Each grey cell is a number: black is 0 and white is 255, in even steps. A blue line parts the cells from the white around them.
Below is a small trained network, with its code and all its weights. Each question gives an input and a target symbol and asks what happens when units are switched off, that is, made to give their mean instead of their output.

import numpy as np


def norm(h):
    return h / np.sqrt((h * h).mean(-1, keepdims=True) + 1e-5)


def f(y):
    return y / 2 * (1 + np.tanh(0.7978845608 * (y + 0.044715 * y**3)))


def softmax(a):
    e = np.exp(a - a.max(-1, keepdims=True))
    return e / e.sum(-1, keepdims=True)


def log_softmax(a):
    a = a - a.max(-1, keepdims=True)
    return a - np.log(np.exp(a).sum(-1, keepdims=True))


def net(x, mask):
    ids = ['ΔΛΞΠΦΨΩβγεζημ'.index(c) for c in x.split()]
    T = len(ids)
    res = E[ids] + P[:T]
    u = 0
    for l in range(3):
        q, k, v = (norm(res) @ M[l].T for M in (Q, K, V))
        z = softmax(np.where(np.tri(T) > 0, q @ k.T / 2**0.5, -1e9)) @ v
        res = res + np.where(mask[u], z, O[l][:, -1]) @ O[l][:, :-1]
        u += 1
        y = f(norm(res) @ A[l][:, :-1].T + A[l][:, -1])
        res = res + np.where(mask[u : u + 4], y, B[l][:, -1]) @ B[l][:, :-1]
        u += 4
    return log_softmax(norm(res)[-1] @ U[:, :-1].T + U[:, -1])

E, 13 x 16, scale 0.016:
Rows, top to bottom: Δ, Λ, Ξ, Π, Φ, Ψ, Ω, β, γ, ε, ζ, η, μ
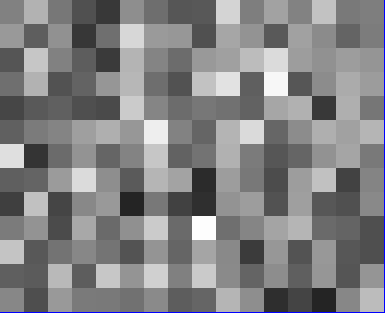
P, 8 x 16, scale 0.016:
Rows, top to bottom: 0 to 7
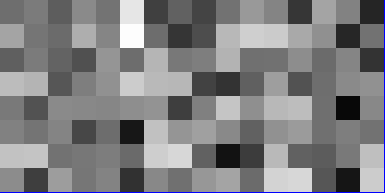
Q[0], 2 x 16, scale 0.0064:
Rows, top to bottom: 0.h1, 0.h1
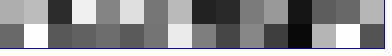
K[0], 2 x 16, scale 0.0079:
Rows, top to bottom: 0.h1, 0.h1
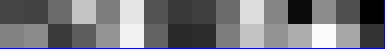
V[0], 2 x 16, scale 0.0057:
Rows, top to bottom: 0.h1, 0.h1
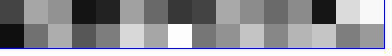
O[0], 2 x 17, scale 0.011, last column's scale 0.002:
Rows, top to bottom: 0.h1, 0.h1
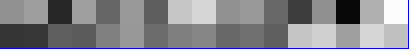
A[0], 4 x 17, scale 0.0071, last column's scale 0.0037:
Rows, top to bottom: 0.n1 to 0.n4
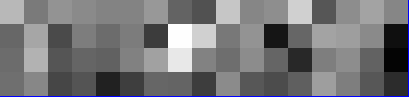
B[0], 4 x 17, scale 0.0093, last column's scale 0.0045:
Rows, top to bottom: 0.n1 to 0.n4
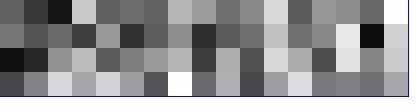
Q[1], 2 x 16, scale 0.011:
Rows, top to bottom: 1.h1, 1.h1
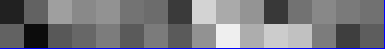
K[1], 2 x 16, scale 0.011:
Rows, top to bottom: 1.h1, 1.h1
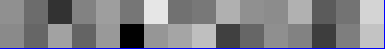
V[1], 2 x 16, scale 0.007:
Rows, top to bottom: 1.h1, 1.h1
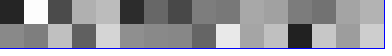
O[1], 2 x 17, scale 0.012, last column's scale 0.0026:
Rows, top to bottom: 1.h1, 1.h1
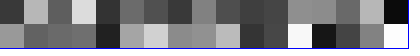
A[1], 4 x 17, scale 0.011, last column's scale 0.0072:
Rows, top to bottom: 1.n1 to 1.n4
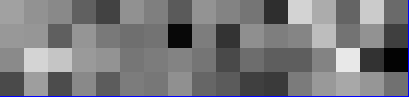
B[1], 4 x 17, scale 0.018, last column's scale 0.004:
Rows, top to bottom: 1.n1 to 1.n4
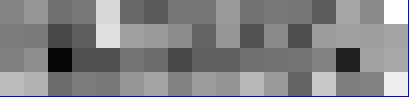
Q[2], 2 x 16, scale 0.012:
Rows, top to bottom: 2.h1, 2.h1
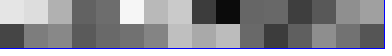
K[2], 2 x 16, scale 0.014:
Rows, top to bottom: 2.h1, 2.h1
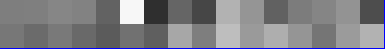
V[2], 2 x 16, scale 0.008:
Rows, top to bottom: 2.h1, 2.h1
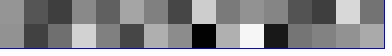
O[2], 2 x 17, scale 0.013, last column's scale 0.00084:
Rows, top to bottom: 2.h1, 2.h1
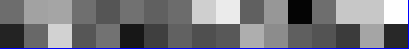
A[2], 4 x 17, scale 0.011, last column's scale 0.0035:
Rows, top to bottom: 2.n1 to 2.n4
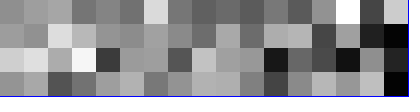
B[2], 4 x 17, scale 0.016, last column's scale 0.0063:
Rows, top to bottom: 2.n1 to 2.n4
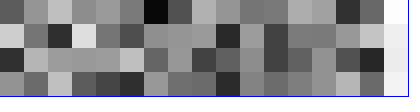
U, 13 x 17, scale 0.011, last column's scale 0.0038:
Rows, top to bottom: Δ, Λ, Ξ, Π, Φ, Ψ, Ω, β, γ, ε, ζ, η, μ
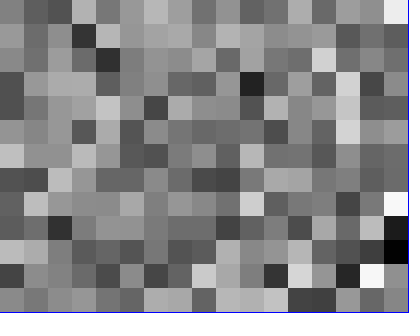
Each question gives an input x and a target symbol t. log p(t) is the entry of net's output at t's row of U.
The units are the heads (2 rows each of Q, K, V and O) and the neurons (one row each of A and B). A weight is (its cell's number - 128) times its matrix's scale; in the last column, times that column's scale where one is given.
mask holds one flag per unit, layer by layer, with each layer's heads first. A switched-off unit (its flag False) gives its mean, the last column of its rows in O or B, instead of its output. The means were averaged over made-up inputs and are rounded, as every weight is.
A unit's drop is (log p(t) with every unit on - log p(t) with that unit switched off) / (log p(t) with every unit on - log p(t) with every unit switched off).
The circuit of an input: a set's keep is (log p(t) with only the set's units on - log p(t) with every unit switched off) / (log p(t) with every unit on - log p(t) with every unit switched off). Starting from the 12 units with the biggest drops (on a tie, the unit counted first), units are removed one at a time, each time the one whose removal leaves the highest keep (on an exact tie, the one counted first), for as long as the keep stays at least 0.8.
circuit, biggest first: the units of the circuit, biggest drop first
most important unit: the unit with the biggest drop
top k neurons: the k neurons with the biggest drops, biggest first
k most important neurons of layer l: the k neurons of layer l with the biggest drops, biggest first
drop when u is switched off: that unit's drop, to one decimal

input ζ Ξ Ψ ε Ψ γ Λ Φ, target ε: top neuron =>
1.n2
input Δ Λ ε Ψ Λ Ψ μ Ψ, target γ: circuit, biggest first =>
0.h1, 2.n3
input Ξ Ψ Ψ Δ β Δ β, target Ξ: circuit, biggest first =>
0.h1, 1.n4, 2.n4
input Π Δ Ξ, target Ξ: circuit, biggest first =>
0.h1, 2.n4
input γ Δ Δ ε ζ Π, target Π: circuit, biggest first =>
1.h1, 2.n4, 2.h1
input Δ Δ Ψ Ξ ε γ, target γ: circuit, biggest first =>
1.h1, 0.h1, 1.n4, 2.n3
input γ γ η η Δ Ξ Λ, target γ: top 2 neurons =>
1.n4, 2.n3
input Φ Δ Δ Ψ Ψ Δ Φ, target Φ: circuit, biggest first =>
1.h1, 2.n1
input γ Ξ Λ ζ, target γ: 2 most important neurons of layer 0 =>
0.n3, 0.n4
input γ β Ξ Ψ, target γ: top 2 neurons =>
1.n4, 0.n3
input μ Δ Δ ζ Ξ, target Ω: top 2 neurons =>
2.n2, 2.n1
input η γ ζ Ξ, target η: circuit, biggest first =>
2.n1, 0.h1
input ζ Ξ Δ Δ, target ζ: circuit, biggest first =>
0.h1, 1.n3
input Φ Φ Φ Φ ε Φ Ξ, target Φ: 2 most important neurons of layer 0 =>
0.n2, 0.n3
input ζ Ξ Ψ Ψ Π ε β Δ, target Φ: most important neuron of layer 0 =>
0.n1
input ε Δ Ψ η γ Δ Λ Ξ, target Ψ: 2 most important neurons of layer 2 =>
2.n4, 2.n1
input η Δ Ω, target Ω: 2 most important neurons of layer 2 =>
2.n2, 2.n1
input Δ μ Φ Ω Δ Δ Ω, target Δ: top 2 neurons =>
0.n4, 0.n3
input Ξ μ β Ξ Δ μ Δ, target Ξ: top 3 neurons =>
1.n4, 0.n2, 2.n4
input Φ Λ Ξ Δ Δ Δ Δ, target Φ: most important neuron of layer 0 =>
0.n2
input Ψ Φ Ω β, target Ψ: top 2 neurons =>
1.n1, 2.n4
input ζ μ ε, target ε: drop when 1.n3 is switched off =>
1.1
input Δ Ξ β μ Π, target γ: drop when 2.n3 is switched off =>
0.4
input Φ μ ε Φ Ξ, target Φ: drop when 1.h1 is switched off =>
0.4
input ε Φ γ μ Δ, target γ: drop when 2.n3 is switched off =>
0.2
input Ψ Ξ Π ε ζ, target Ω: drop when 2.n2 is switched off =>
0.8
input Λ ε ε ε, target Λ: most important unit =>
1.h1
